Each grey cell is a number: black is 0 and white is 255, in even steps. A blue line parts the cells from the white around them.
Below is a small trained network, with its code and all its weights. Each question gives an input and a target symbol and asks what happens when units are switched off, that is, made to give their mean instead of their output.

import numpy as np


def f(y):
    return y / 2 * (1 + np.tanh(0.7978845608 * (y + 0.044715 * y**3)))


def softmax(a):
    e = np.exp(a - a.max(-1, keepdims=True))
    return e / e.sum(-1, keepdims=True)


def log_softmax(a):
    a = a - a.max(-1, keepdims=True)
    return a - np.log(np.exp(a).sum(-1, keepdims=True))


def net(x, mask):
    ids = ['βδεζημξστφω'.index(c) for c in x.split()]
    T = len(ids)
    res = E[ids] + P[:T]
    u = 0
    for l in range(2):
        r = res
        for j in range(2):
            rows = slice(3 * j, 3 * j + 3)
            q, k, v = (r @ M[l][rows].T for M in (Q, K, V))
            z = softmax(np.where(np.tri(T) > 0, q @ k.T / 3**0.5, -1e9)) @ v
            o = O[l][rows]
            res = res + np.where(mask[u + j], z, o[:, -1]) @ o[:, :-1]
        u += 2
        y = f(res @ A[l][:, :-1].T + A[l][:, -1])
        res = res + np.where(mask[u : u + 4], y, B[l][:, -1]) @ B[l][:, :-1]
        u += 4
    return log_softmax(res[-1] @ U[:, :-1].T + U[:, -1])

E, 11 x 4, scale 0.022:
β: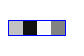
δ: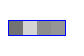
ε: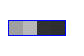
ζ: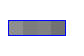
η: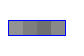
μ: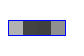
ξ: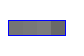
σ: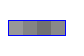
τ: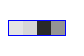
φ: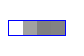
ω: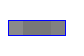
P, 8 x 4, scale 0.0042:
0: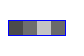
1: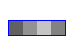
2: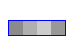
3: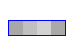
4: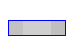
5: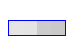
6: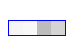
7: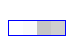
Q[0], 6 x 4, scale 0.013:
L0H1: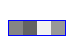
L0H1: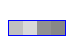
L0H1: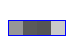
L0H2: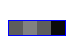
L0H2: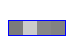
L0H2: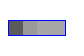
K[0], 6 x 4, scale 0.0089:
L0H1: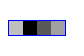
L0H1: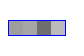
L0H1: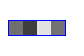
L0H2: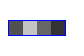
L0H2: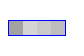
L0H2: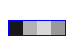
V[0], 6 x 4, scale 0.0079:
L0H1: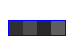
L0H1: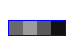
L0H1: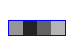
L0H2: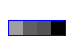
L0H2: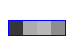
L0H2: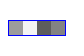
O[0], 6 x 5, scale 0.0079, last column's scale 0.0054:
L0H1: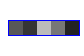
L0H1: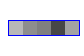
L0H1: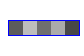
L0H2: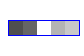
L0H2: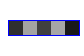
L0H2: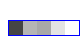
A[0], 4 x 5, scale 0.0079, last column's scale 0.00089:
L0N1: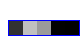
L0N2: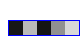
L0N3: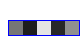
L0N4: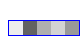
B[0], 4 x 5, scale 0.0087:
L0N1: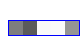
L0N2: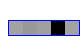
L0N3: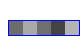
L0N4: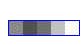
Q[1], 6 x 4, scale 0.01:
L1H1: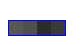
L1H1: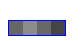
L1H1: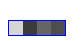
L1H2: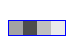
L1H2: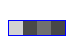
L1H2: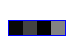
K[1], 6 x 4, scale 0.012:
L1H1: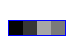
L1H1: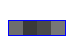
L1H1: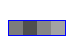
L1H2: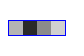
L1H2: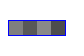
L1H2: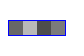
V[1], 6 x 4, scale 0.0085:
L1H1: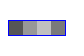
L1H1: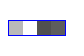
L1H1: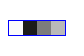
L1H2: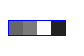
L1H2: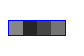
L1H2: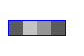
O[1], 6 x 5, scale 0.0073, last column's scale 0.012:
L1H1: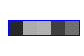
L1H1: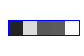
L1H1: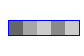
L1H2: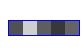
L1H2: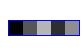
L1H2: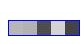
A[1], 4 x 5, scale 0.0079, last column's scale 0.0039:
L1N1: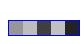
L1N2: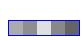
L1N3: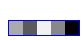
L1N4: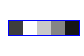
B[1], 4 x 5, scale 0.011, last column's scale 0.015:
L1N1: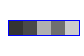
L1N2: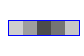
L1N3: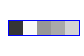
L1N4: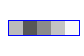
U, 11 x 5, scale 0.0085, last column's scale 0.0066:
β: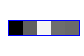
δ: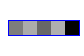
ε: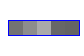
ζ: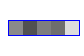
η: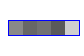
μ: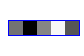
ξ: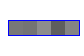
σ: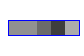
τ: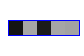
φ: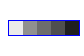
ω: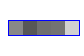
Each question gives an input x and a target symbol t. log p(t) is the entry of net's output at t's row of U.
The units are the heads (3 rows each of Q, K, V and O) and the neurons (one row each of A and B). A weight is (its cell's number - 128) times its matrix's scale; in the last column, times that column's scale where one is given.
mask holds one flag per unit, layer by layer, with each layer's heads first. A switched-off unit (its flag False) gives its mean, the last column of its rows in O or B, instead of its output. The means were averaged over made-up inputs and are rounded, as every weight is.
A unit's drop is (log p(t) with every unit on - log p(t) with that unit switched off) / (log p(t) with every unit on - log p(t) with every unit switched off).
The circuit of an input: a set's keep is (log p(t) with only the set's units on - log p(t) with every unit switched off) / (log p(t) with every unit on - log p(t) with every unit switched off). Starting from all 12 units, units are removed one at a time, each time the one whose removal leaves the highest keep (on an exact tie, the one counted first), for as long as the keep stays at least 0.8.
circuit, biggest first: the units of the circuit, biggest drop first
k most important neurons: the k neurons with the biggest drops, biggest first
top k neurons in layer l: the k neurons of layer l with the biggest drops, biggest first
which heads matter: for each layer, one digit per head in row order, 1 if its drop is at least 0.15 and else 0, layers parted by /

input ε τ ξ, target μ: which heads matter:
01 / 10
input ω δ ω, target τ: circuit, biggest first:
L0H2, L0N2, L1H1
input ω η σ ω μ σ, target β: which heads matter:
00 / 01
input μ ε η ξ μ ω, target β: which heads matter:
00 / 01
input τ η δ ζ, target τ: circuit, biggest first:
L0H2, L1H1
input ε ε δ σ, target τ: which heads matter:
01 / 10
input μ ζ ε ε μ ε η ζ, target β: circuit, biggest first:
L1H2, L0H2
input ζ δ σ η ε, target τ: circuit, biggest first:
L0H2, L1H1, L0N2
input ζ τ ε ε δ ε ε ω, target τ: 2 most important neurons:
L0N2, L0N4
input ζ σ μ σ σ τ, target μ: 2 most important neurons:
L1N4, L1N3
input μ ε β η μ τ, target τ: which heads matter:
11 / 11
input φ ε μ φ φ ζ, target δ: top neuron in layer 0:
L0N4
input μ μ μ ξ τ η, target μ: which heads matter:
10 / 10
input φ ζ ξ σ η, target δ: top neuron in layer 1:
L1N1
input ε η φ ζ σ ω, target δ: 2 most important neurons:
L0N4, L0N3
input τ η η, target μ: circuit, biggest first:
L1N3, L0N2
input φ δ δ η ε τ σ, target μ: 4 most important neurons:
L1N3, L0N3, L1N2, L1N1
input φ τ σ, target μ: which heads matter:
10 / 10
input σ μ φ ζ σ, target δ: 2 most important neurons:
L0N4, L0N3
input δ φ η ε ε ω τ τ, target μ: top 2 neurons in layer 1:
L1N1, L1N3
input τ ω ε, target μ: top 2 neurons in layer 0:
L0N1, L0N2
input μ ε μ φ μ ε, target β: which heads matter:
11 / 01
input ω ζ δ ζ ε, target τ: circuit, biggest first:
L1H1, L0H2, L0N2
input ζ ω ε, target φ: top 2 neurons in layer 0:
L0N1, L0N4
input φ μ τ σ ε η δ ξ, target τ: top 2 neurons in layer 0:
L0N2, L0N4
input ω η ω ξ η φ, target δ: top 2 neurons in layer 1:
L1N3, L1N2
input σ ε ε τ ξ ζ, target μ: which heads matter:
01 / 10
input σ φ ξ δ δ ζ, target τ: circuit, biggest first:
L0H2, L1H1, L0N2
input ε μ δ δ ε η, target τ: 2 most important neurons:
L0N2, L0N3
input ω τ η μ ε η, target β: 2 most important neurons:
L0N4, L1N2
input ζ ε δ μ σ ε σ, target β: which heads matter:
10 / 01
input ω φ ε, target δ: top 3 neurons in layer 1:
L1N3, L1N2, L1N1
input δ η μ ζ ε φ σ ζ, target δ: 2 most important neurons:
L0N4, L0N3
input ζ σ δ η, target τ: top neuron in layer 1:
L1N4
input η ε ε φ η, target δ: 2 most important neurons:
L0N4, L1N3
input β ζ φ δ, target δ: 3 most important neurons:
L0N2, L1N4, L0N4
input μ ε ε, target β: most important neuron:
L0N1
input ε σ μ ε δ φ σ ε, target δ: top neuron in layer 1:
L1N1
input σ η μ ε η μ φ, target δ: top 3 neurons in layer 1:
L1N3, L1N2, L1N1
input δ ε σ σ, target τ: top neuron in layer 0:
L0N2
